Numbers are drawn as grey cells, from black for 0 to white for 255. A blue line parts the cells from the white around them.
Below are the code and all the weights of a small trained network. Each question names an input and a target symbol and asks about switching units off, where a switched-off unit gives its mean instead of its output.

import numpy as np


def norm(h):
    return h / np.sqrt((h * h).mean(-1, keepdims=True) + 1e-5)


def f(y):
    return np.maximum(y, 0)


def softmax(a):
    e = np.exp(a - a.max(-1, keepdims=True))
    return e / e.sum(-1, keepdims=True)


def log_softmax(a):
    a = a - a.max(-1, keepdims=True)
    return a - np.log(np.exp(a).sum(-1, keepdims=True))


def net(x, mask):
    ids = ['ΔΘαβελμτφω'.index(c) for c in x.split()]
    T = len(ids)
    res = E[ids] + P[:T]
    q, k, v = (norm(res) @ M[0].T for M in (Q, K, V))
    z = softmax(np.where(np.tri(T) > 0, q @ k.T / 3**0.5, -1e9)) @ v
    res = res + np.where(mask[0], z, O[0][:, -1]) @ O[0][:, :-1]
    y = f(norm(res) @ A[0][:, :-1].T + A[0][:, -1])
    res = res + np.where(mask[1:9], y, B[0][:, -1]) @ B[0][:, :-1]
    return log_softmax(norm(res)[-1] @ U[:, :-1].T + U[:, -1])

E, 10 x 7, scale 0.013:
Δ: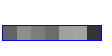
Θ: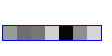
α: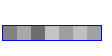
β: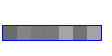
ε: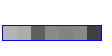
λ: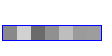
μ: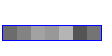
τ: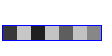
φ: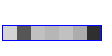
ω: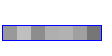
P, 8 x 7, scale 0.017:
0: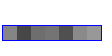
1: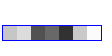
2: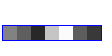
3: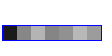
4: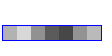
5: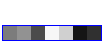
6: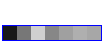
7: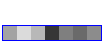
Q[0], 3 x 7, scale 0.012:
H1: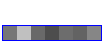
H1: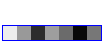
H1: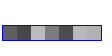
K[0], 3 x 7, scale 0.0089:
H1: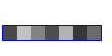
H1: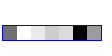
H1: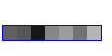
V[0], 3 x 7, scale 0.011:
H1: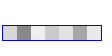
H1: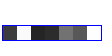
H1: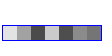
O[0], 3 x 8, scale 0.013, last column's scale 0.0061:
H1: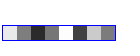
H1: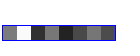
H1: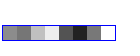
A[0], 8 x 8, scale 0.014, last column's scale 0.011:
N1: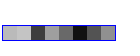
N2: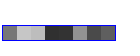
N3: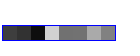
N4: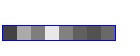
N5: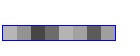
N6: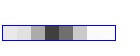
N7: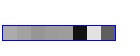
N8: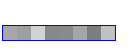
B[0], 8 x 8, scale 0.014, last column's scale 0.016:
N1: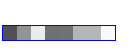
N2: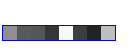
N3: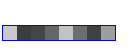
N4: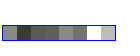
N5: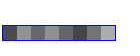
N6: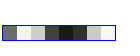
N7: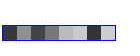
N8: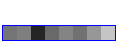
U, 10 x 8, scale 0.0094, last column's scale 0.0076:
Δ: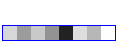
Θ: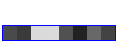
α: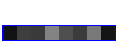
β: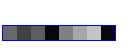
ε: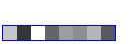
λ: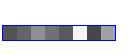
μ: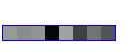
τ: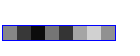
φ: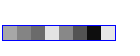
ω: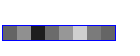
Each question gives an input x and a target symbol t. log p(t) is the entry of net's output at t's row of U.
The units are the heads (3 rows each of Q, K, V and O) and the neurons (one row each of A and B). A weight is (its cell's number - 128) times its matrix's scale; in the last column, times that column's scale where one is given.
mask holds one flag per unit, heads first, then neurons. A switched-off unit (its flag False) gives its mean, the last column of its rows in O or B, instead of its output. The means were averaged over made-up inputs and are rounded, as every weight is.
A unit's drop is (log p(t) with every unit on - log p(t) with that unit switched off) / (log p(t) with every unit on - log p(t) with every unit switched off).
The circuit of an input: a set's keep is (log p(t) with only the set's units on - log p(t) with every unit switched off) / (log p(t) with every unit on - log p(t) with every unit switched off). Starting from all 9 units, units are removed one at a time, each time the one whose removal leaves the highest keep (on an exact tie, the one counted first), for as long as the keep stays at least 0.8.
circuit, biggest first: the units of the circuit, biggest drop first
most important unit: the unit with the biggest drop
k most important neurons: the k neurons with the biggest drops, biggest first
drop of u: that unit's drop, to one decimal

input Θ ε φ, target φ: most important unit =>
N6
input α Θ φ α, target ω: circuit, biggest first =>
[H1, N7]
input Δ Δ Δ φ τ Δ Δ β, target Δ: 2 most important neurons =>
[N6, N1]
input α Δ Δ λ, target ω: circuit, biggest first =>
[N7, H1]
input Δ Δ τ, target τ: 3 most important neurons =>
[N4, N6, N3]
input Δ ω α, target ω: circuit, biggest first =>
[N7, H1, N6, N1]
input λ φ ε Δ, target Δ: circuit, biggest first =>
[H1, N1]
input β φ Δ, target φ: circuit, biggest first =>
[H1, N6]
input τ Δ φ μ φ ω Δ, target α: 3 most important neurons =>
[N4, N6, N1]
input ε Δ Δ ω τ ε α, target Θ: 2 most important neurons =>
[N1, N7]
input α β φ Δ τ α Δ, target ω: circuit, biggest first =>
[H1, N7, N6]
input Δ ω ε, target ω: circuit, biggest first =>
[H1, N7, N6, N1]
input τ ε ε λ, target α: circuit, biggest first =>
[H1, N6, N4, N1]
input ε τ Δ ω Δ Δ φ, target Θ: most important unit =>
H1
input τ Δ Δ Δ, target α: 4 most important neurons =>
[N4, N6, N1, N2]
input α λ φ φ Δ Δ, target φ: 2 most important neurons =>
[N6, N4]
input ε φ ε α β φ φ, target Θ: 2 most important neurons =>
[N1, N7]
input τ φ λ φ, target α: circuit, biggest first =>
[H1, N4, N6, N1]
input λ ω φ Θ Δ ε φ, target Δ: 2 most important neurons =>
[N1, N2]
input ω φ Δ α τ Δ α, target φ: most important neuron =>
[N1]
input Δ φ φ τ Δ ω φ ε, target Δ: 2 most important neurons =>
[N1, N6]
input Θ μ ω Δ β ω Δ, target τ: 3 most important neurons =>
[N4, N1, N6]
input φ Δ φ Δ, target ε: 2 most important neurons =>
[N7, N2]
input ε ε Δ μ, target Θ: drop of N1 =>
0.2
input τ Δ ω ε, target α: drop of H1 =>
1.3
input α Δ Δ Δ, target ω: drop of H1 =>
1.0
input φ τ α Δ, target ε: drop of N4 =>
0.0
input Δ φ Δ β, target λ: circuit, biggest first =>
[H1]
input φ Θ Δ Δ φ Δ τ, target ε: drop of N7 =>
0.1
